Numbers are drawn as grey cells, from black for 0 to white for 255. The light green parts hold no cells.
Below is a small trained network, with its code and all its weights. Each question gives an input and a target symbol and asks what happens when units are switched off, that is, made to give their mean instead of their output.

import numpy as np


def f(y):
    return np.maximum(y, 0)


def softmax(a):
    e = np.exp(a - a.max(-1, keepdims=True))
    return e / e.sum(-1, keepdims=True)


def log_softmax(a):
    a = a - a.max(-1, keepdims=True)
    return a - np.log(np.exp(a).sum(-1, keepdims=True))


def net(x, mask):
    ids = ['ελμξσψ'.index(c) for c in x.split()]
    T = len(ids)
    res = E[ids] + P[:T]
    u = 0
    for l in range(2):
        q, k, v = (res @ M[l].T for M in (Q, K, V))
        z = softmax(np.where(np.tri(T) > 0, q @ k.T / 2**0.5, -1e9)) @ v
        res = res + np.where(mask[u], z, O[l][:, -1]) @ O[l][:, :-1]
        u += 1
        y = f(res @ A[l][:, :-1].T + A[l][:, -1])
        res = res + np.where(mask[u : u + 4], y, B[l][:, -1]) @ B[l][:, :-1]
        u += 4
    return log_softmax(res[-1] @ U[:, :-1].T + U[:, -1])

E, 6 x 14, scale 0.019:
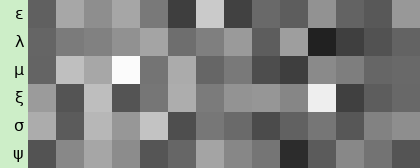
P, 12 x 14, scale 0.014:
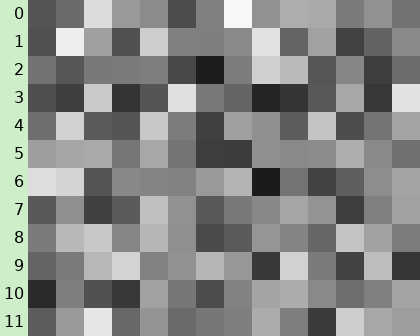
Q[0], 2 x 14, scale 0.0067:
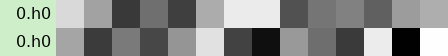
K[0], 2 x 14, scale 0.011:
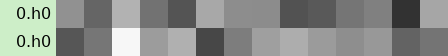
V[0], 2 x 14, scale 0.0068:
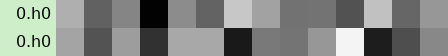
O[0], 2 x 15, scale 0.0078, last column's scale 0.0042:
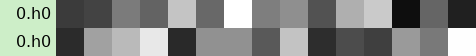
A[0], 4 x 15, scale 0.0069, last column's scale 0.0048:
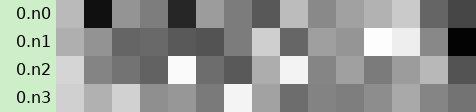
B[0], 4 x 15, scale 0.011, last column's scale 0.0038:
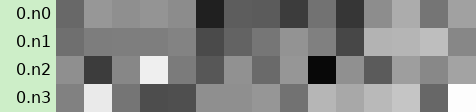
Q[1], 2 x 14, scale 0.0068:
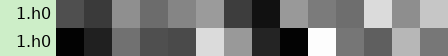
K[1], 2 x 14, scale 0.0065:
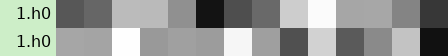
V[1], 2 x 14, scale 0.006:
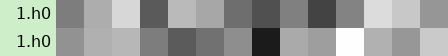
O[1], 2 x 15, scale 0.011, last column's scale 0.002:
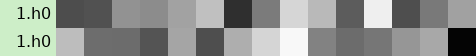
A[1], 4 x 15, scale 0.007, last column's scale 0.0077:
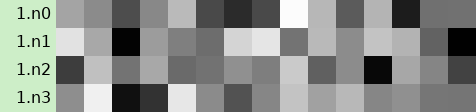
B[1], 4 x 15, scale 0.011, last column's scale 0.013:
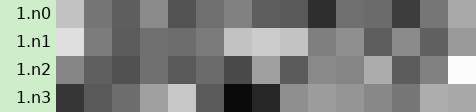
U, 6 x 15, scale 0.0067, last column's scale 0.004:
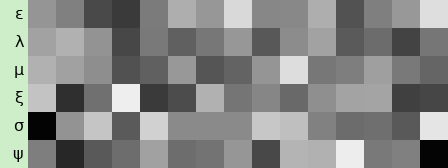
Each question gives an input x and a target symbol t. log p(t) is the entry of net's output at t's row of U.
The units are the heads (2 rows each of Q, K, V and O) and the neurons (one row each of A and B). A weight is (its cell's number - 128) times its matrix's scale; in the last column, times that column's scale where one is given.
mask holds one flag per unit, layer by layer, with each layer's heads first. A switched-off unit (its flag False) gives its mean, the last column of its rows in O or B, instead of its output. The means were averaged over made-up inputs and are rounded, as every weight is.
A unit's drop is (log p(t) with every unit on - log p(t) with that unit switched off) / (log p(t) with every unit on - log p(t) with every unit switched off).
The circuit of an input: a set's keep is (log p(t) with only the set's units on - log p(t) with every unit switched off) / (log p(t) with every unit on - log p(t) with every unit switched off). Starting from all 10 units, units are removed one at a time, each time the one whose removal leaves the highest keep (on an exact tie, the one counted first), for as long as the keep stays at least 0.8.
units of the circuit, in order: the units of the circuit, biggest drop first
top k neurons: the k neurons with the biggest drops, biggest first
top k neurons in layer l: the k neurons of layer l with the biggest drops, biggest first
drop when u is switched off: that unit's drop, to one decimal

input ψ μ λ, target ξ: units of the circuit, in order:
[1.n0]
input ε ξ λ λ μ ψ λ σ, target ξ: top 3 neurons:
[0.n2, 0.n3, 1.n3]
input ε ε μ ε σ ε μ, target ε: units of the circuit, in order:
[1.n1, 0.h0, 1.h0]
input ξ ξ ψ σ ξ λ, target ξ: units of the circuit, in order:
[1.n0, 1.h0]
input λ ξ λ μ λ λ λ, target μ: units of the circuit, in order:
[1.h0, 0.h0]
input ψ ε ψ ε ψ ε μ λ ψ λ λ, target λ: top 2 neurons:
[1.n3, 0.n2]
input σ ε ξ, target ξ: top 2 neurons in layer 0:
[0.n0, 0.n2]
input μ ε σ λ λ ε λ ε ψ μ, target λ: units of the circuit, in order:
[1.h0, 0.h0, 0.n3]
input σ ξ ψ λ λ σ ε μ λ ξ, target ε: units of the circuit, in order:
[1.n1, 0.n3, 1.h0]
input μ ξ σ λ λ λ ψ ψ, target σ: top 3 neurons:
[1.n2, 1.n0, 0.n3]
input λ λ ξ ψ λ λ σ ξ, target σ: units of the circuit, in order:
[1.h0, 0.h0]
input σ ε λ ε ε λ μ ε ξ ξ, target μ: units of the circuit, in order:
[0.h0, 1.h0, 0.n3]
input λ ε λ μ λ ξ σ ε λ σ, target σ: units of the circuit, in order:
[1.h0, 1.n2, 1.n0]
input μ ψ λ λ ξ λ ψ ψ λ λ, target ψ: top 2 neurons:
[1.n3, 0.n3]
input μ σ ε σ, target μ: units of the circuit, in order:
[0.h0]
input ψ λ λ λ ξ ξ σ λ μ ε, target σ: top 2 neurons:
[0.n3, 1.n2]
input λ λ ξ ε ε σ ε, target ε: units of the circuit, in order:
[1.n1, 0.n3, 1.h0]
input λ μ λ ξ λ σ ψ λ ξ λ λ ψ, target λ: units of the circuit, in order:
[1.h0, 0.n3]
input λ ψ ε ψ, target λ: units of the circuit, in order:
[1.h0, 0.h0]
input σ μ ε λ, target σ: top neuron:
[1.n2]
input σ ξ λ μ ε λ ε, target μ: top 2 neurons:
[0.n3, 1.n3]
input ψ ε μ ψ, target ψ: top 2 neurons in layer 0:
[0.n1, 0.n3]
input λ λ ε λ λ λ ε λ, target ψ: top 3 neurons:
[1.n3, 1.n0, 0.n3]
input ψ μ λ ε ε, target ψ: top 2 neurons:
[1.n3, 1.n2]
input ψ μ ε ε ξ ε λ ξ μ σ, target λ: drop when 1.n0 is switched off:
0.0
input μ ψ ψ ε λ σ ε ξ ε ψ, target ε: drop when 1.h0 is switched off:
0.1
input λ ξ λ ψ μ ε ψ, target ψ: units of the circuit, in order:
[0.h0]
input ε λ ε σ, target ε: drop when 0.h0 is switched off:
0.1
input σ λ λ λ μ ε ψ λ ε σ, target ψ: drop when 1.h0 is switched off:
0.8
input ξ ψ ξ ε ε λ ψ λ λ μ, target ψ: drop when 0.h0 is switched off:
0.8
